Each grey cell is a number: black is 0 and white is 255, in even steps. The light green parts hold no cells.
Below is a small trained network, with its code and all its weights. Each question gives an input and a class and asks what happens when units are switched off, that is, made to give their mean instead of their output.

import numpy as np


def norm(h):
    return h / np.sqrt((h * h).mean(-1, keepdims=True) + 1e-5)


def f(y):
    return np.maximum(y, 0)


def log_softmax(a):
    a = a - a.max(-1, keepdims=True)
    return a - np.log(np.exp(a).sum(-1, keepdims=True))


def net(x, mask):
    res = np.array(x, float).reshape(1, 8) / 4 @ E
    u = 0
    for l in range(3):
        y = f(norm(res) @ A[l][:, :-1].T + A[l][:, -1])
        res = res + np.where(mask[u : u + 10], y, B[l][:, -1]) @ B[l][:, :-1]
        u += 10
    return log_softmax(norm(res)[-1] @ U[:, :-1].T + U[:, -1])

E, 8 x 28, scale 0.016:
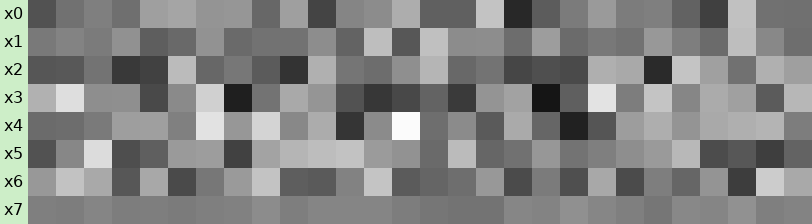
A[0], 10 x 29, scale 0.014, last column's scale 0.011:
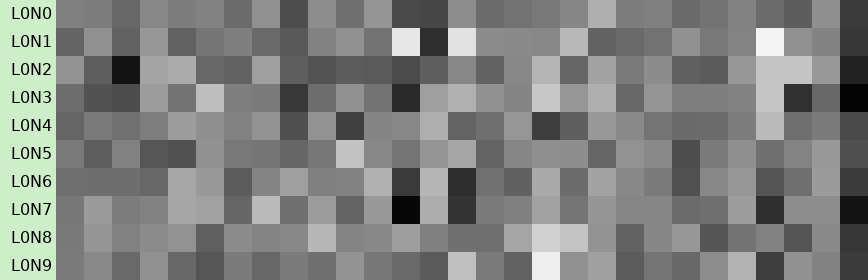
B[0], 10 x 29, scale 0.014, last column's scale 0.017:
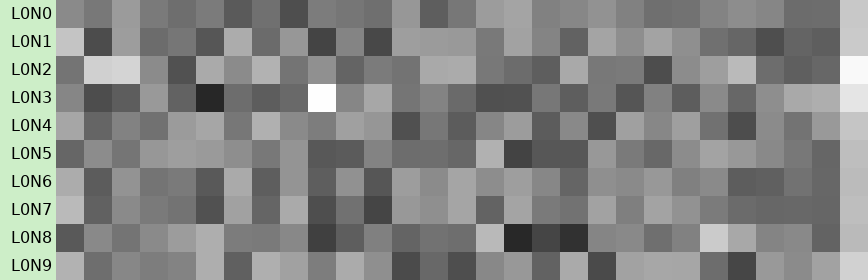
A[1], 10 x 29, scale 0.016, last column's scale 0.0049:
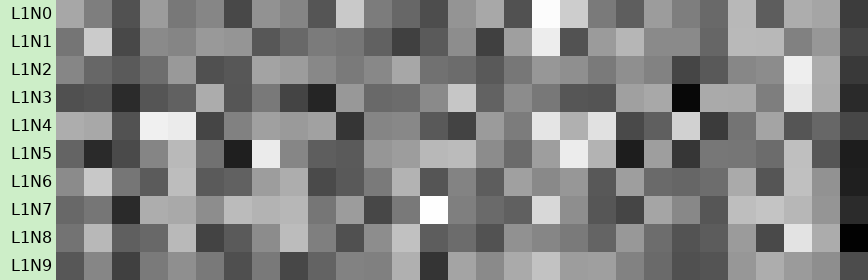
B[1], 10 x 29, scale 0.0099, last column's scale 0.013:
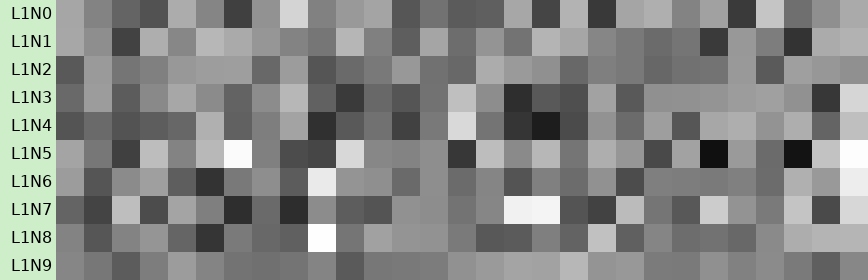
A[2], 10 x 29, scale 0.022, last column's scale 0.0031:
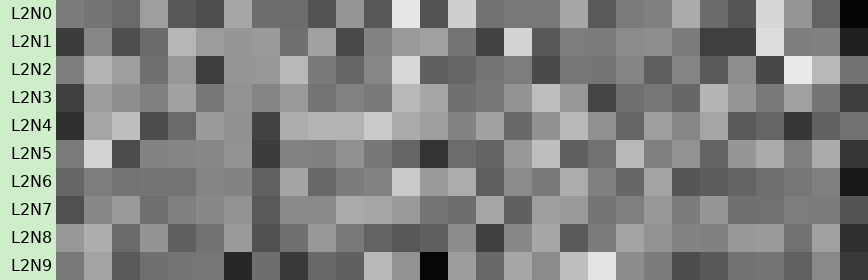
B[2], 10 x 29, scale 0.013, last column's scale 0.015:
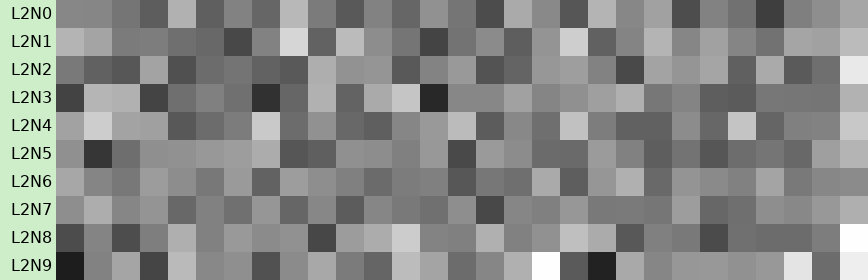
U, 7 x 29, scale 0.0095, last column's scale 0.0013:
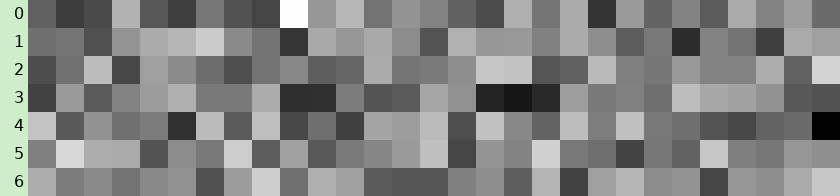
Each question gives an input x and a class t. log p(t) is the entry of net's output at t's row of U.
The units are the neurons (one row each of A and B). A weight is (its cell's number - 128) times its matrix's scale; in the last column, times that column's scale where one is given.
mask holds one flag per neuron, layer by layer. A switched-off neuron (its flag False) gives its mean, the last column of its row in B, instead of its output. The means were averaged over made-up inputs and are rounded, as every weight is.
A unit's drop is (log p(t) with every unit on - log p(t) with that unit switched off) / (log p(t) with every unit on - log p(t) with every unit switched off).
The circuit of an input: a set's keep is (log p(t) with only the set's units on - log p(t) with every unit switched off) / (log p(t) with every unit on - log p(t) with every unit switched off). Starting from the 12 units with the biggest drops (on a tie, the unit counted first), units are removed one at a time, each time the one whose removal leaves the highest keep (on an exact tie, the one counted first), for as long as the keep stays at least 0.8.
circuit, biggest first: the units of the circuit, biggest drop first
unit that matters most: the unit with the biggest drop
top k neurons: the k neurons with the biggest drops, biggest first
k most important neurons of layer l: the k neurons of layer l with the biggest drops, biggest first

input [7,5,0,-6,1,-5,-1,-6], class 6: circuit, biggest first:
L2N1
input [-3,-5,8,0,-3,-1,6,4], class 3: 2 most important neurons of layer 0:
L0N5; L0N3
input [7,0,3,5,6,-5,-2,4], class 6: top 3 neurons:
L0N4; L2N1; L2N9
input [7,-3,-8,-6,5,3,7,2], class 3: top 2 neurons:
L1N4; L0N8
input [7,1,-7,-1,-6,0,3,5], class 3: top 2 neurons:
L1N4; L0N8
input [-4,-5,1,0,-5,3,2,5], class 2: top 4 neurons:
L0N0; L2N9; L0N1; L0N2
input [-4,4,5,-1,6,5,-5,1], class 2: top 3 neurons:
L1N7; L0N2; L0N0
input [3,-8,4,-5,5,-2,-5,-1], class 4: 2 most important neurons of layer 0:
L0N6; L0N7
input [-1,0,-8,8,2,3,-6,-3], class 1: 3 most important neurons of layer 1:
L1N1; L1N3; L1N6
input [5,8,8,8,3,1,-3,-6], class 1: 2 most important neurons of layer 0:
L0N8; L0N6
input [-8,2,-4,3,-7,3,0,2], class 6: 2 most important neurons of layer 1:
L1N0; L1N7
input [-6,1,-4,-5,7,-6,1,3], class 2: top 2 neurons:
L1N7; L2N3
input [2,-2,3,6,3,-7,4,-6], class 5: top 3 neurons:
L0N2; L1N5; L1N6
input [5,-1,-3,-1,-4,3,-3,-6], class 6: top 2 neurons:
L0N4; L2N1
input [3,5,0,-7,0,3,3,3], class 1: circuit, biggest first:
L1N5
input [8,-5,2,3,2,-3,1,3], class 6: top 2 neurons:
L0N4; L2N1
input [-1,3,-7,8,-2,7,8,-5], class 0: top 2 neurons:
L2N2; L0N2
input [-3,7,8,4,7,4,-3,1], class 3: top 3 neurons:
L1N3; L0N5; L2N9
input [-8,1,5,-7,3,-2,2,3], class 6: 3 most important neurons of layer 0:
L0N9; L0N3; L0N5
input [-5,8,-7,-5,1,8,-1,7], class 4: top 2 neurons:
L0N1; L0N2
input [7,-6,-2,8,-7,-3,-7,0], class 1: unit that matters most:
L2N8
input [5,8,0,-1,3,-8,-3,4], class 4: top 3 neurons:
L0N1; L2N0; L2N4
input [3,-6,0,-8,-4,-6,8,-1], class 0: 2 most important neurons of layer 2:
L2N2; L2N8
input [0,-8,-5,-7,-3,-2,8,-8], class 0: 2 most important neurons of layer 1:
L1N8; L1N6
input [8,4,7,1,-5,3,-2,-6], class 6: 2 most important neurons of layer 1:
L1N4; L1N6
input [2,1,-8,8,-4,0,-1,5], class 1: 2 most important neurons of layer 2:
L2N5; L2N8
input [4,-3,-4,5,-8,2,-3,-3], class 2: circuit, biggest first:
L2N9
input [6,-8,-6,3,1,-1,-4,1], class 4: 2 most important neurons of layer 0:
L0N7; L0N6
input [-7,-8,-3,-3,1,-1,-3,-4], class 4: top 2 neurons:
L0N7; L0N6
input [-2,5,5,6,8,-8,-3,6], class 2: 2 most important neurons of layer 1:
L1N7; L1N5
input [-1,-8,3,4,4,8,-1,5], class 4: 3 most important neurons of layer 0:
L0N6; L0N7; L0N2
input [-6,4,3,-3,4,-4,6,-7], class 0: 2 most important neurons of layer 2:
L2N2; L2N1
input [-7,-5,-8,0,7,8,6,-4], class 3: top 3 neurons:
L1N4; L0N2; L0N8
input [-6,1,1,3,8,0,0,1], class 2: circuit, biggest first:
L1N7
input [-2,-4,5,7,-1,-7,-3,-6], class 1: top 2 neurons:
L2N8; L1N1
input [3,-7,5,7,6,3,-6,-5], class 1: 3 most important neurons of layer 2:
L2N8; L2N2; L2N5
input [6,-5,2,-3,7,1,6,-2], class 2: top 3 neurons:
L1N7; L2N3; L0N0
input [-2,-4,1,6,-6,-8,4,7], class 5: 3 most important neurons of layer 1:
L1N5; L1N6; L1N7
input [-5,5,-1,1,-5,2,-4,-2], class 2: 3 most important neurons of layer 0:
L0N0; L0N7; L0N6
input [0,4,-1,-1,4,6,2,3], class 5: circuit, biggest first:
L2N4
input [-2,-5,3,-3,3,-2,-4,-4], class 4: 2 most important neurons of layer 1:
L1N6; L1N8
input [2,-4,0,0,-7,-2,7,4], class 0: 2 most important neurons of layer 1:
L1N6; L1N8
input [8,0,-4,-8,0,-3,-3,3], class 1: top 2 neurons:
L1N5; L0N9
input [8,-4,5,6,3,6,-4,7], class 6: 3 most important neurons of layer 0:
L0N2; L0N4; L0N8
